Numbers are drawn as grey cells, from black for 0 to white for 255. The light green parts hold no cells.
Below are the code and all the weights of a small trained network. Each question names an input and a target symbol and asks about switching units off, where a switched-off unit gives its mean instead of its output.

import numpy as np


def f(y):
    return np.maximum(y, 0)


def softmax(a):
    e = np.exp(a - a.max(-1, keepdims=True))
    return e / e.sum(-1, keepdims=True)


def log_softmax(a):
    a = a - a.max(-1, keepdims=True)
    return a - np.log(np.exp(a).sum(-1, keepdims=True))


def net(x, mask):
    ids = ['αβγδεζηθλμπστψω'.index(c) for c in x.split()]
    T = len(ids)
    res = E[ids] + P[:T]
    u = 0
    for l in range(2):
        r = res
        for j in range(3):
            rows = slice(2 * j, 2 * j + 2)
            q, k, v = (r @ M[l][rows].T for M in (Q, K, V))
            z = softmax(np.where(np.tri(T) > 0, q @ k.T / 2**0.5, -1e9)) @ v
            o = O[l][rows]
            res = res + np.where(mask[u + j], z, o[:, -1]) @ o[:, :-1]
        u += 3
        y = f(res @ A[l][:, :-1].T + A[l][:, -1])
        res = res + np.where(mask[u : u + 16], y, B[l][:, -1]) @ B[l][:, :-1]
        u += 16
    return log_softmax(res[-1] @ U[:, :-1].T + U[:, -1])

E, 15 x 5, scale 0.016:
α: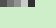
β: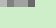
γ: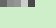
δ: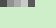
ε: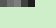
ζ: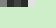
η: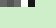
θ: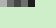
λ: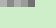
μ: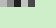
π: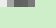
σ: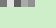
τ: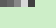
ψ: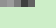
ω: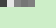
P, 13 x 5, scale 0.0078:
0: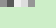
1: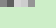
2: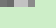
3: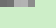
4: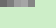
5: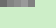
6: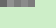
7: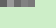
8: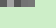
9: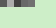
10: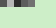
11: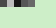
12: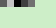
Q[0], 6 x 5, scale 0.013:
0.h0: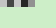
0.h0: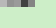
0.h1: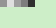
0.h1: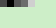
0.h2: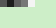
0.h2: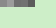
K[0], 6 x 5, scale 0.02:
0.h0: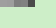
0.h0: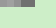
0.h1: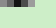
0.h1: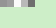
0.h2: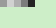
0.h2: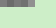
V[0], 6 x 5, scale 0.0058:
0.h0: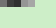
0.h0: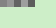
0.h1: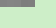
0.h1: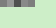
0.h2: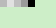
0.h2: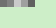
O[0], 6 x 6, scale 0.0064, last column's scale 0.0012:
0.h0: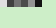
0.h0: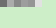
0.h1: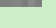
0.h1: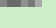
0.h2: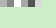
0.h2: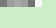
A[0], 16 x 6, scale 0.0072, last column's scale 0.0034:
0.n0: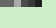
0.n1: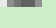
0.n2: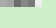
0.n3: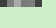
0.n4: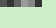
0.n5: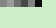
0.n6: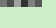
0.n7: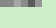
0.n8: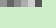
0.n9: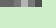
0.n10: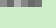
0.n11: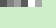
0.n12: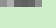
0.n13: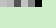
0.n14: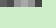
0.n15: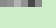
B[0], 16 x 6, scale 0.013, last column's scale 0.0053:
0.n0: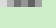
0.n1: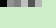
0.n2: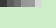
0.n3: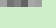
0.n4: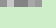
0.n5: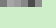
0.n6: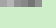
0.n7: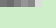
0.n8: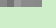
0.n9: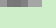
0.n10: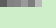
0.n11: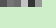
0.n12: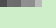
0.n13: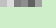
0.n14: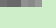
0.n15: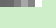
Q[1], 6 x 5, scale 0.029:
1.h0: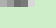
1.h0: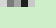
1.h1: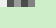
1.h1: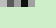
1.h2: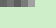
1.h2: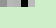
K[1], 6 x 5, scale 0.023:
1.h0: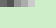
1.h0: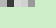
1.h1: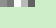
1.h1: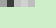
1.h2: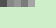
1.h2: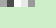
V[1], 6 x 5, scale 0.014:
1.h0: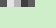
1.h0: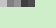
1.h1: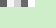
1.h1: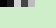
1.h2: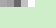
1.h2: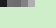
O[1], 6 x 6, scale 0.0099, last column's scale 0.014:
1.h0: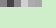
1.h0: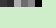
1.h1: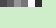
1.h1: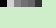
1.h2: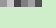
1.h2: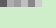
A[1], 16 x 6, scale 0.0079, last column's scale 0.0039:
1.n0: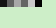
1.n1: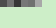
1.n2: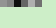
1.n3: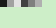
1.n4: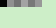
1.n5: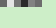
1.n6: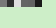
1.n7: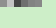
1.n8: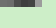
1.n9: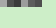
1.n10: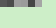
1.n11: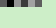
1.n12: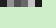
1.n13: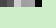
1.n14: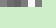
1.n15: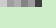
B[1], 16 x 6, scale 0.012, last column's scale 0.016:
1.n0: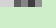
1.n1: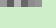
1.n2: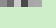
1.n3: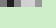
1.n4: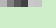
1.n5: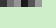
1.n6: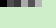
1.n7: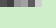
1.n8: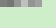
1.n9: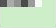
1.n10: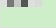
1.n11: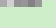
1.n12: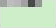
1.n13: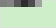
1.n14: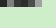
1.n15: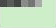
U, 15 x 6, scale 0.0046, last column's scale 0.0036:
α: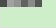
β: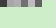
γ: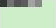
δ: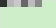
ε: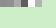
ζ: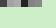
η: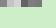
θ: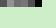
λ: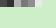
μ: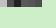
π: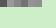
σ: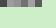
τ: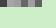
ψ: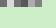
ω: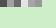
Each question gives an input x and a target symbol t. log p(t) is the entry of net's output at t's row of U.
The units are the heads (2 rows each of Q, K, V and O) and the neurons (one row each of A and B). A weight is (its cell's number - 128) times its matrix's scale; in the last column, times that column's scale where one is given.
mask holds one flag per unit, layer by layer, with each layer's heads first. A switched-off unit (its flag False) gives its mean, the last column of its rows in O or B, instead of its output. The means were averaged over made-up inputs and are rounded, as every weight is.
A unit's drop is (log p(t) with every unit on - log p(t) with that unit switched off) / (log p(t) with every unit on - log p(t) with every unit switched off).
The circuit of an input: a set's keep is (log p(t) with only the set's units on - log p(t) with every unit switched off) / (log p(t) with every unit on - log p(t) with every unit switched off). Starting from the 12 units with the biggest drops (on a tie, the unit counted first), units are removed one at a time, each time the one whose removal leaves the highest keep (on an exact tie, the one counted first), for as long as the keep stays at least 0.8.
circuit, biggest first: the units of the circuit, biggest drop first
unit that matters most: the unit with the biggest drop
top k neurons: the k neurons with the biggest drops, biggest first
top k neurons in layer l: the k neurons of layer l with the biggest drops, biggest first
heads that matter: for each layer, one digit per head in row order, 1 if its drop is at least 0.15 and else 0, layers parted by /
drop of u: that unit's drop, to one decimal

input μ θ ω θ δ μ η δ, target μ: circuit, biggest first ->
[1.h1]
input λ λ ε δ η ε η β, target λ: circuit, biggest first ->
[1.h0 1.h2 0.h2]
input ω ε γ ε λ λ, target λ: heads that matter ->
000 / 101
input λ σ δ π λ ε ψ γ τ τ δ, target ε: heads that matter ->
000 / 010
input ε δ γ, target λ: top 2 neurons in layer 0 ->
[0.n0 0.n2]
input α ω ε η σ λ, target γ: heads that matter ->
000 / 010
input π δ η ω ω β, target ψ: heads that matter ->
000 / 010
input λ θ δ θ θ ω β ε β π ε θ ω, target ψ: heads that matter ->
000 / 110
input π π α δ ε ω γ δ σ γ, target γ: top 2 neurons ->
[1.n14 0.n13]
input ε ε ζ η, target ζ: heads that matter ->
001 / 101
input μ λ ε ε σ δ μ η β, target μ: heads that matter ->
000 / 010
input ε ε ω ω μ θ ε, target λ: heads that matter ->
000 / 101
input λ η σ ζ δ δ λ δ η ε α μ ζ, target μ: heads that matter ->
001 / 010
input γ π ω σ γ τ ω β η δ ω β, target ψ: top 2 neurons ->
[1.n4 1.n0]
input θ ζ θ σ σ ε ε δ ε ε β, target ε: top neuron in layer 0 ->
[0.n12]
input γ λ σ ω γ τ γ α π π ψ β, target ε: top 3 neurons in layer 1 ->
[1.n4 1.n10 1.n6]
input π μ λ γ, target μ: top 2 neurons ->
[0.n13 1.n15]
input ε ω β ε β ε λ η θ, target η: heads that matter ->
000 / 011
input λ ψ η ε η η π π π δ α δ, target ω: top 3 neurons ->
[0.n1 0.n2 1.n10]
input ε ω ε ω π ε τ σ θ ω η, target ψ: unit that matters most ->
1.h1
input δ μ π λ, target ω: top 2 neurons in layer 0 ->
[0.n1 0.n2]
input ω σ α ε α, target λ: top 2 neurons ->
[1.n6 0.n0]
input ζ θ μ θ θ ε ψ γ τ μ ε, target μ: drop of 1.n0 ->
-0.1
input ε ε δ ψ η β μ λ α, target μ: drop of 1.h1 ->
0.7
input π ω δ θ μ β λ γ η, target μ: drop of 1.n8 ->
0.0
